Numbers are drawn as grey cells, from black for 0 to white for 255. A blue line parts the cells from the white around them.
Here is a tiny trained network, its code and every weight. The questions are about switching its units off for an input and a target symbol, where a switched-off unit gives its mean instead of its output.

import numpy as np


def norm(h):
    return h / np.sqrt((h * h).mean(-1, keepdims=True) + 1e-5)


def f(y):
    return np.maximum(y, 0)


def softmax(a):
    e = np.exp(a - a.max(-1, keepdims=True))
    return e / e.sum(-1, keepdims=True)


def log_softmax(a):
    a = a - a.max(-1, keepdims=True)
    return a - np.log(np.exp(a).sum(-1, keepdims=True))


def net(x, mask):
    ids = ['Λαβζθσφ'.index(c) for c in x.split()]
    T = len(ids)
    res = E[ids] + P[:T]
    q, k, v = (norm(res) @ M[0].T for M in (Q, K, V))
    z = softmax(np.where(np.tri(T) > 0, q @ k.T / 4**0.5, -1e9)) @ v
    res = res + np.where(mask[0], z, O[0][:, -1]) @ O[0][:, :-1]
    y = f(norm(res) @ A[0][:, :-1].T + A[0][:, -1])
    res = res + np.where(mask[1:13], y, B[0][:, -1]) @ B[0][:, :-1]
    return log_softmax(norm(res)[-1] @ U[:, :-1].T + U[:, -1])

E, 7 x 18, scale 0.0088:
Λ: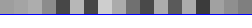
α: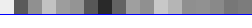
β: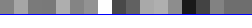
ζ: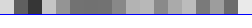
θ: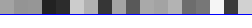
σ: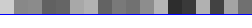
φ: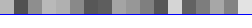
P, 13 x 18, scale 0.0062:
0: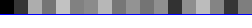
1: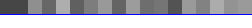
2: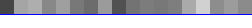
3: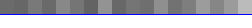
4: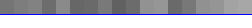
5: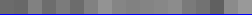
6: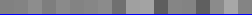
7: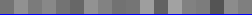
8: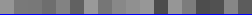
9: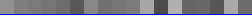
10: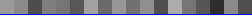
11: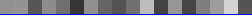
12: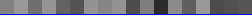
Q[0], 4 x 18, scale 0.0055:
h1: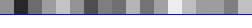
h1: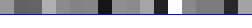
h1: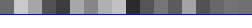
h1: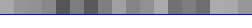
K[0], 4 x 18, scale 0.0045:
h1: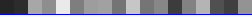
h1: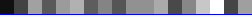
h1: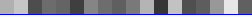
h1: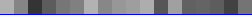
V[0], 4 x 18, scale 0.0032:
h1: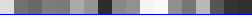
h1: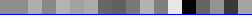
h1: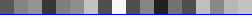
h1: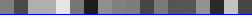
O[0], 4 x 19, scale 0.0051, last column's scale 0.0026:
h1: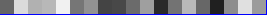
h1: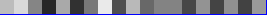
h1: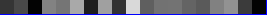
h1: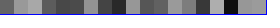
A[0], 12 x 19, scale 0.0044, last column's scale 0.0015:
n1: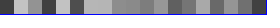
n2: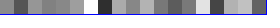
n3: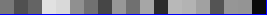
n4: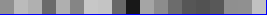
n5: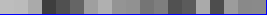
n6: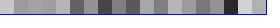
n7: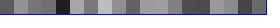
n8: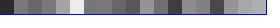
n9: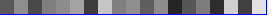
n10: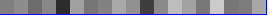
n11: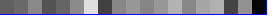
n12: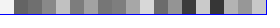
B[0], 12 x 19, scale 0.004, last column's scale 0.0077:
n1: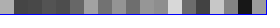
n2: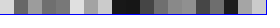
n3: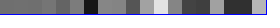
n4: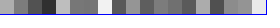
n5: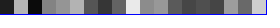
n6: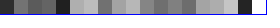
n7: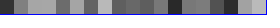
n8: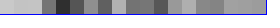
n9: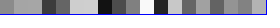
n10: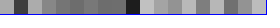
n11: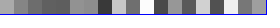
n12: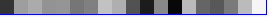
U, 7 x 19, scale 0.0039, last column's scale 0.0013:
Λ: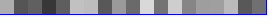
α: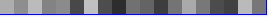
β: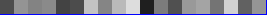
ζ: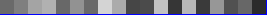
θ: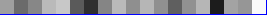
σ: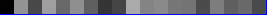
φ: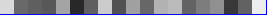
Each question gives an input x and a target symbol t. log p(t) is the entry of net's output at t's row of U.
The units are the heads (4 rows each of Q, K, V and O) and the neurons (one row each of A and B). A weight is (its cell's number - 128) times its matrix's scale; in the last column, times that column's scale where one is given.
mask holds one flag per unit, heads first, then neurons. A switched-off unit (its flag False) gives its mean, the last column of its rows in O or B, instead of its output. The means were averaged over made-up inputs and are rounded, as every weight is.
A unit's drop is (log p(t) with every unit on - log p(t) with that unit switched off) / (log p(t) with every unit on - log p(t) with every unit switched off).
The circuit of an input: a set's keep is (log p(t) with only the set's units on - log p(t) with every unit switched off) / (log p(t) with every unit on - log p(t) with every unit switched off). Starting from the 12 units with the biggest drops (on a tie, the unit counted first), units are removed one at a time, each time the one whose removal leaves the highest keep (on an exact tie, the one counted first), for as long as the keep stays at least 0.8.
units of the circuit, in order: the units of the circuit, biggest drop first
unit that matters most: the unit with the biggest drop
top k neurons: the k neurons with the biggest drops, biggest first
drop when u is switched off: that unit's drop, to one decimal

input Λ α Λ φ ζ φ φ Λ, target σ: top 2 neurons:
(n5; n9)
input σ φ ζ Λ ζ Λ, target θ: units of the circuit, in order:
(h1; n6; n2; n12)
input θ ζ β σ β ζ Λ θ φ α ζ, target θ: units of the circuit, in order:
(h1; n6)
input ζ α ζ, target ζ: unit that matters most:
n3
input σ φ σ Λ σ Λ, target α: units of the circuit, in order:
(h1; n6; n9; n8)
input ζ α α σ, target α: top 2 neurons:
(n2; n8)
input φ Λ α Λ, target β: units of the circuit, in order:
(h1; n2; n6; n3)
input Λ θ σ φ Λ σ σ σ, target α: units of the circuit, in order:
(h1; n2)
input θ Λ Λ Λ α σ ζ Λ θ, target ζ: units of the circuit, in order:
(h1; n12; n9)
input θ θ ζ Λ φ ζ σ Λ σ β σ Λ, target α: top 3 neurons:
(n6; n9; n3)
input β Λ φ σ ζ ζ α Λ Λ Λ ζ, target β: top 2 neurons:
(n6; n12)
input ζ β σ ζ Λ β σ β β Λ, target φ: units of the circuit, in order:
(h1; n12)
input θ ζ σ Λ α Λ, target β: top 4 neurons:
(n2; n3; n6; n7)
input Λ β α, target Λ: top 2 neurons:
(n11; n12)
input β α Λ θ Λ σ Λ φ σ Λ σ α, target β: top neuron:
(n12)
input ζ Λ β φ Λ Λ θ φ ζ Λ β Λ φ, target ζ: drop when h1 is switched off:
0.1
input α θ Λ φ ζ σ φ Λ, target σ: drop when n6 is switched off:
-0.1
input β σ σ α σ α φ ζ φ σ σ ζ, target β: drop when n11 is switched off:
0.0
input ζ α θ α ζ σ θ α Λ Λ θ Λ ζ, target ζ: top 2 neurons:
(n3; n12)
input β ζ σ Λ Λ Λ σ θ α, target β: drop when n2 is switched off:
0.1
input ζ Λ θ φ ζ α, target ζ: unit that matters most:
n12
